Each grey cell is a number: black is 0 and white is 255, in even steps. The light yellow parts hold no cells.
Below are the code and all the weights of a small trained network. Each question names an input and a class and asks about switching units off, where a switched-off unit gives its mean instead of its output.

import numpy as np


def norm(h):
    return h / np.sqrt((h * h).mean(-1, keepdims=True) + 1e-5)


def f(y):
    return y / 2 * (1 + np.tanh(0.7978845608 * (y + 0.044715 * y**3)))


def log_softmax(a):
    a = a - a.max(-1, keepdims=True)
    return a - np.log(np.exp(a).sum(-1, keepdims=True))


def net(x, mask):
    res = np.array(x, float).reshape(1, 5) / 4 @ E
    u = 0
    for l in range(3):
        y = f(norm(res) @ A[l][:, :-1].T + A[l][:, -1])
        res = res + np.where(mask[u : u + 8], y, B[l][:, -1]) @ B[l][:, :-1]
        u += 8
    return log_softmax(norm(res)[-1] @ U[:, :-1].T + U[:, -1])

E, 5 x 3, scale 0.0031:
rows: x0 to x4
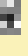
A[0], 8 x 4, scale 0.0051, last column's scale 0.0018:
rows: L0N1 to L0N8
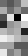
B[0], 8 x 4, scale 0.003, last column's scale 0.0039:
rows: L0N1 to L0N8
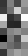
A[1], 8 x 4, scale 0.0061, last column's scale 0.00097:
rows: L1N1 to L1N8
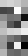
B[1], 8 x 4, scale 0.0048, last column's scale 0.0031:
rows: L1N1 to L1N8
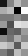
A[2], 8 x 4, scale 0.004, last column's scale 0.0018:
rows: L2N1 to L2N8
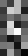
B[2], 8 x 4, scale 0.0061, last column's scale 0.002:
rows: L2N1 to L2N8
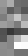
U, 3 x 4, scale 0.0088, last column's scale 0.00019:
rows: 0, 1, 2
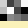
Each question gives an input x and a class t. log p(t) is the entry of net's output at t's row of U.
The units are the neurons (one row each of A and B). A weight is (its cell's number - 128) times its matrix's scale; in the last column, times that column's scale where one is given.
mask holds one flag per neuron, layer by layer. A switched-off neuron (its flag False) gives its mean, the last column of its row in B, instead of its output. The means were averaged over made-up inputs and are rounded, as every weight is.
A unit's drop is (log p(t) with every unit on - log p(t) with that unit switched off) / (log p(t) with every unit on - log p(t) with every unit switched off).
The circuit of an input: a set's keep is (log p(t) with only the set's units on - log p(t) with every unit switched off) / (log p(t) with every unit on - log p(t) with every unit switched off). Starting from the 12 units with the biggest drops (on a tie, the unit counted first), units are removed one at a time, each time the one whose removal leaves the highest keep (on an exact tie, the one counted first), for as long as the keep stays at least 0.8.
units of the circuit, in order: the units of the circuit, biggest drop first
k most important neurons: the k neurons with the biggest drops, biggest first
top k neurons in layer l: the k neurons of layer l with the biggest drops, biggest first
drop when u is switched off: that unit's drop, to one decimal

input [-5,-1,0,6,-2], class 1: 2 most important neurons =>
(L1N7, L1N2)
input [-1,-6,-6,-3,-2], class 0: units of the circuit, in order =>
(L0N3, L1N2, L1N4)
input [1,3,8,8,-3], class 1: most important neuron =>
(L1N7)
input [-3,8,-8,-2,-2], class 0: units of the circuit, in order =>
(L0N3, L1N2, L1N4)
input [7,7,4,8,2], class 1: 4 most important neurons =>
(L1N2, L1N7, L0N6, L1N4)
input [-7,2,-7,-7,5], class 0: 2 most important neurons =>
(L0N3, L1N2)
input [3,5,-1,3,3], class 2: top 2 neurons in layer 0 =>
(L0N3, L0N4)
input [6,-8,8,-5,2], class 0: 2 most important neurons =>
(L0N3, L0N6)
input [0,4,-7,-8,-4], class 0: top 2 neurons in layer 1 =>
(L1N4, L1N2)
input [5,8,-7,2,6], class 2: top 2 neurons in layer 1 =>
(L1N1, L1N2)
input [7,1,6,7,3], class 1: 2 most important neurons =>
(L1N2, L1N7)
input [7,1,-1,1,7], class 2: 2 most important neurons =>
(L1N2, L1N1)
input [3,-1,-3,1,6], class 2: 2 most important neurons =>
(L1N2, L1N7)
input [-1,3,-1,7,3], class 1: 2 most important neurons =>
(L1N2, L0N3)
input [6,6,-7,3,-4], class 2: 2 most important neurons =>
(L1N1, L1N2)
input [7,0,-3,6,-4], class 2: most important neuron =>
(L1N1)
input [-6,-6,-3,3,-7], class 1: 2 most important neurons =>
(L0N3, L1N2)
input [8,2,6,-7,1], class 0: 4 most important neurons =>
(L0N3, L1N2, L1N4, L1N7)
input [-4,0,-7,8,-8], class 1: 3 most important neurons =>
(L1N2, L1N7, L0N6)
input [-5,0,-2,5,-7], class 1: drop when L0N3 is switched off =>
0.3
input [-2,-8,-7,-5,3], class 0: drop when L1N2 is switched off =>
0.2
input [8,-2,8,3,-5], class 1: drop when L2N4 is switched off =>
0.0
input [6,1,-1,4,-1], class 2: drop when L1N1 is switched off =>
0.1
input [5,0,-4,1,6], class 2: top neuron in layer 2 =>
(L2N5)
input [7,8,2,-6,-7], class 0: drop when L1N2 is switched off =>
0.2
